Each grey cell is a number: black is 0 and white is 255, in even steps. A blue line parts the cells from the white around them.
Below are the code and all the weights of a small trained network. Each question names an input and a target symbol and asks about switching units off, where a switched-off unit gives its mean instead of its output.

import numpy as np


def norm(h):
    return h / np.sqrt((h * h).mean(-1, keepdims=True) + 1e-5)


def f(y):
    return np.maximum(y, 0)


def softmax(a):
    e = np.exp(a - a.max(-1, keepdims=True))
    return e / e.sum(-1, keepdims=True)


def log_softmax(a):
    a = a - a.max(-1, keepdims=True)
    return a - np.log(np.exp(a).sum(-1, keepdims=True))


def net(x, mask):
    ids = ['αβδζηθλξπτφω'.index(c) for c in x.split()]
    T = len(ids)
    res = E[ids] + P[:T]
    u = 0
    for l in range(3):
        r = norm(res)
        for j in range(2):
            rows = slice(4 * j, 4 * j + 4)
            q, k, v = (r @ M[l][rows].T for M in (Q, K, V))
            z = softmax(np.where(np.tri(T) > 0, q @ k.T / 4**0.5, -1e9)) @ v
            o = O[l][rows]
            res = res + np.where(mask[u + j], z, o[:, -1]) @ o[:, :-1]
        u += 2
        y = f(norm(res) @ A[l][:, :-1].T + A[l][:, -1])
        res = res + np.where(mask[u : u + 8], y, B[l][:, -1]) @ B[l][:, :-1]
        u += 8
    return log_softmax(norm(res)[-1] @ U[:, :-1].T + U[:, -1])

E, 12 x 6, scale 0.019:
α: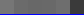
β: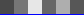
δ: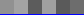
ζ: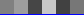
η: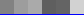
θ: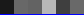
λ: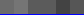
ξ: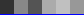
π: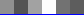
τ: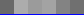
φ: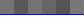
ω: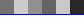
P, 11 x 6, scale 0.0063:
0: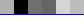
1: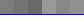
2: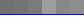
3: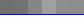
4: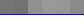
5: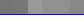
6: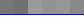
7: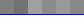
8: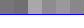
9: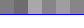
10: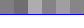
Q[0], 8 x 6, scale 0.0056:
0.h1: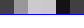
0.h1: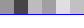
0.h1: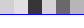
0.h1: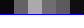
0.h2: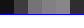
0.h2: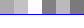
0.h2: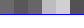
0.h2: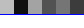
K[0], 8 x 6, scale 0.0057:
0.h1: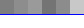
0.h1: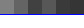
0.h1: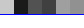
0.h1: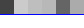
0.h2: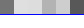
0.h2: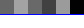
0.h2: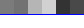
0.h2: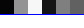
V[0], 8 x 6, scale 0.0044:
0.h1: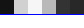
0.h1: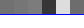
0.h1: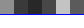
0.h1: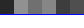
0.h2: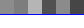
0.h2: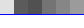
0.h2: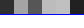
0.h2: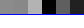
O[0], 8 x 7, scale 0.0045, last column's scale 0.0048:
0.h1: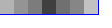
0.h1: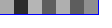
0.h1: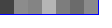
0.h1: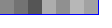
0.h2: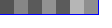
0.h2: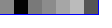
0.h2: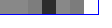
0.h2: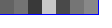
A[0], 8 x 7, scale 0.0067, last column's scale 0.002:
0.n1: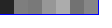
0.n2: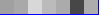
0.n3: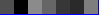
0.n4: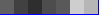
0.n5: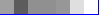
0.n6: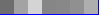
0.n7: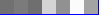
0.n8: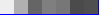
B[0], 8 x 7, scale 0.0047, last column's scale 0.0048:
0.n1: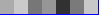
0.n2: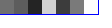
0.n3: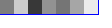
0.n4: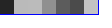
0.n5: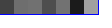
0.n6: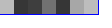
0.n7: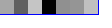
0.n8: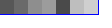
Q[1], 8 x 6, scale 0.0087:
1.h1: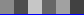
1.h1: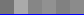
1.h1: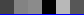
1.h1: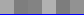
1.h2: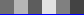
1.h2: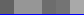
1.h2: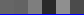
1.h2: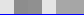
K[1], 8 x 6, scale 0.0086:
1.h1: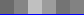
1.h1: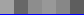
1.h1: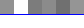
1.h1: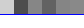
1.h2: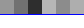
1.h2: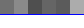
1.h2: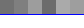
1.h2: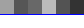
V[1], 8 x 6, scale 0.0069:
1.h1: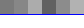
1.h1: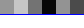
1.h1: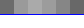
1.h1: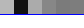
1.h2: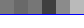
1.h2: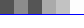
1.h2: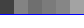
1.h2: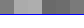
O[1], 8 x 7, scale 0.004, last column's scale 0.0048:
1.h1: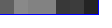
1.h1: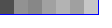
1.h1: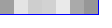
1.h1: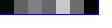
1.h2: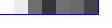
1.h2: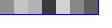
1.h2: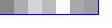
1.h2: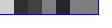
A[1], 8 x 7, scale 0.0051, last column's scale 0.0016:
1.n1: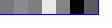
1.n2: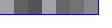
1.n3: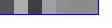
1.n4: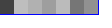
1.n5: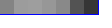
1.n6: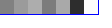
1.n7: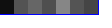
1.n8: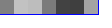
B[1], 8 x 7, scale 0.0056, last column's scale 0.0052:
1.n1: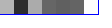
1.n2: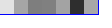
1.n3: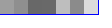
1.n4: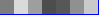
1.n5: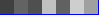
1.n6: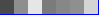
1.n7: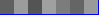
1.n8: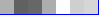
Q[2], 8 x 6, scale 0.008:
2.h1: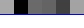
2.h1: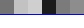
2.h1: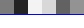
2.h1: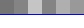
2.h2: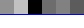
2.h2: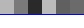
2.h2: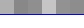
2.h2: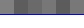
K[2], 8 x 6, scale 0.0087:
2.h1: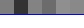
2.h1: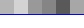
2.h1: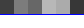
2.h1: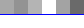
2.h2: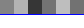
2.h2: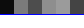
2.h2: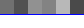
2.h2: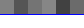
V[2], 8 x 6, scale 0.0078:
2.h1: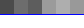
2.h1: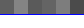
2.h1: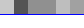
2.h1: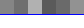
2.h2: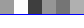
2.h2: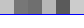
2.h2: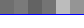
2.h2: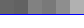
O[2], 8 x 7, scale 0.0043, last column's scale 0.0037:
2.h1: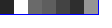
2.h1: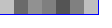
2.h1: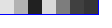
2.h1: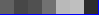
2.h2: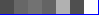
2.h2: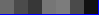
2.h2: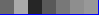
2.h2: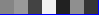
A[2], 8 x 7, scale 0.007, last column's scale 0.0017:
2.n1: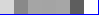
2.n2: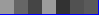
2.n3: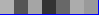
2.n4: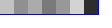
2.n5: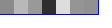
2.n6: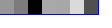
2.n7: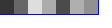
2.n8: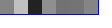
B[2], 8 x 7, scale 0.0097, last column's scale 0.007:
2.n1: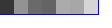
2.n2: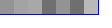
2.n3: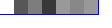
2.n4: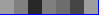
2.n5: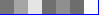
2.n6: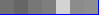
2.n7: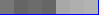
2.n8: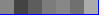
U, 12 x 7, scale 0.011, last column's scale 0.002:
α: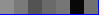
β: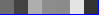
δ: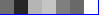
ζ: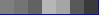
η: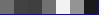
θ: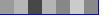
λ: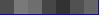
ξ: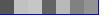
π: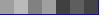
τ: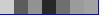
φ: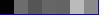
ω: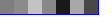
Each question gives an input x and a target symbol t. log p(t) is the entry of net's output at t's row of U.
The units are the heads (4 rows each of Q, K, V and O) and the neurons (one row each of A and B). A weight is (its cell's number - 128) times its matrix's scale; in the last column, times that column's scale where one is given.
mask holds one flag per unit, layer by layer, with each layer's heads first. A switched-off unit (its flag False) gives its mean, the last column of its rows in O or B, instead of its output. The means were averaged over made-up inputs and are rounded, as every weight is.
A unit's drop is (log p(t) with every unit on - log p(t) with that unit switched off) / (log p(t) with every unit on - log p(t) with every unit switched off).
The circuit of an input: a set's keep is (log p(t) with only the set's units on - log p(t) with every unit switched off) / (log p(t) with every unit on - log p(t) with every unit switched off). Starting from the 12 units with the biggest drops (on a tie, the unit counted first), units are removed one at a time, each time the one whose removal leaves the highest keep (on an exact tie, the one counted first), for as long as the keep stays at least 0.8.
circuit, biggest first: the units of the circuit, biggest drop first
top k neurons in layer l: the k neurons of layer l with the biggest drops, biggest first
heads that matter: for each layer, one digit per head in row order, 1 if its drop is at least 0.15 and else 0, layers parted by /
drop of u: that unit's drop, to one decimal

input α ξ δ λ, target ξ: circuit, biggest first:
(1.h2)
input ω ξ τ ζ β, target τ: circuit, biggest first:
(0.h1, 0.n6, 2.n3)
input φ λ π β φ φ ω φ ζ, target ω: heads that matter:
11 / 11 / 11
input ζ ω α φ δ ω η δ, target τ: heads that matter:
11 / 11 / 10
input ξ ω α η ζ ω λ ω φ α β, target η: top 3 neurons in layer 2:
(2.n7, 2.n4, 2.n2)
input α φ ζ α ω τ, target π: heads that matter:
00 / 10 / 10
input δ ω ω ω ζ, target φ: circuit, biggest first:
(1.h1, 0.h2)
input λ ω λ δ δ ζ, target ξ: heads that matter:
11 / 11 / 11
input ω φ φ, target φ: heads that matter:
00 / 00 / 10
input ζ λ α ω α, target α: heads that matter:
01 / 00 / 00
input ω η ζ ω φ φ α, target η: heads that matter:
00 / 00 / 10
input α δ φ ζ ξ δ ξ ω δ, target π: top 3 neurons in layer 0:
(0.n3, 0.n8, 0.n2)
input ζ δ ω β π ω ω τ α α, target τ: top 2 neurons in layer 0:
(0.n2, 0.n4)
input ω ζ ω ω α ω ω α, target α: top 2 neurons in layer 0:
(0.n3, 0.n7)
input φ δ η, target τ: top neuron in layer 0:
(0.n7)
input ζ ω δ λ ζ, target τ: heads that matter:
11 / 10 / 10
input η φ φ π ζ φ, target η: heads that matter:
00 / 01 / 10
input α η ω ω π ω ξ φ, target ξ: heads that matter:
01 / 01 / 00
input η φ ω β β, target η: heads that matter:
00 / 01 / 01
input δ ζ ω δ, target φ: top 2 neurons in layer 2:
(2.n5, 2.n7)
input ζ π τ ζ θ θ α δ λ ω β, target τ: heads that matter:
10 / 11 / 00
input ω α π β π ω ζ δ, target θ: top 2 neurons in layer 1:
(1.n1, 1.n8)
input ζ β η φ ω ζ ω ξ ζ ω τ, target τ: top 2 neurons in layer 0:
(0.n7, 0.n3)
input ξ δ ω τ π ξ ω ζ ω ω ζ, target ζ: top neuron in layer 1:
(1.n6)
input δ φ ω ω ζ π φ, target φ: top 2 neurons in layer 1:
(1.n1, 1.n4)
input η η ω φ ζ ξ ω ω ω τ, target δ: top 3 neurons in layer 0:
(0.n2, 0.n6, 0.n3)
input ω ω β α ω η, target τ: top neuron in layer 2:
(2.n3)
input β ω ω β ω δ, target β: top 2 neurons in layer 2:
(2.n7, 2.n5)
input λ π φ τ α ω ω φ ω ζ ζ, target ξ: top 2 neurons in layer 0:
(0.n3, 0.n2)
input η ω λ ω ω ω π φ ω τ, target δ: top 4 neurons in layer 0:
(0.n2, 0.n6, 0.n3, 0.n5)
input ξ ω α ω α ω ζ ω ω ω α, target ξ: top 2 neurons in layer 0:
(0.n2, 0.n6)
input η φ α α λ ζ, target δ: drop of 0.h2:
0.3
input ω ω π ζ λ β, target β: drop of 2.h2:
0.2
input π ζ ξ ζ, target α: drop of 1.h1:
0.7
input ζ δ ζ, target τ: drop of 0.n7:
0.9
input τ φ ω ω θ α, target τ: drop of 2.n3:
0.2
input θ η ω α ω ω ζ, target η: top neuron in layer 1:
(1.n6)
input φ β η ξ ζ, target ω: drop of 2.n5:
0.2
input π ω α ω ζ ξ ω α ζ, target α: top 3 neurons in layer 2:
(2.n5, 2.n2, 2.n8)
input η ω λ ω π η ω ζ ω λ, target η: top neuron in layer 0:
(0.n3)
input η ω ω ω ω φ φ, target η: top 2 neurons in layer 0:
(0.n3, 0.n7)
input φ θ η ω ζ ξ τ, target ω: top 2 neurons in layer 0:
(0.n2, 0.n6)
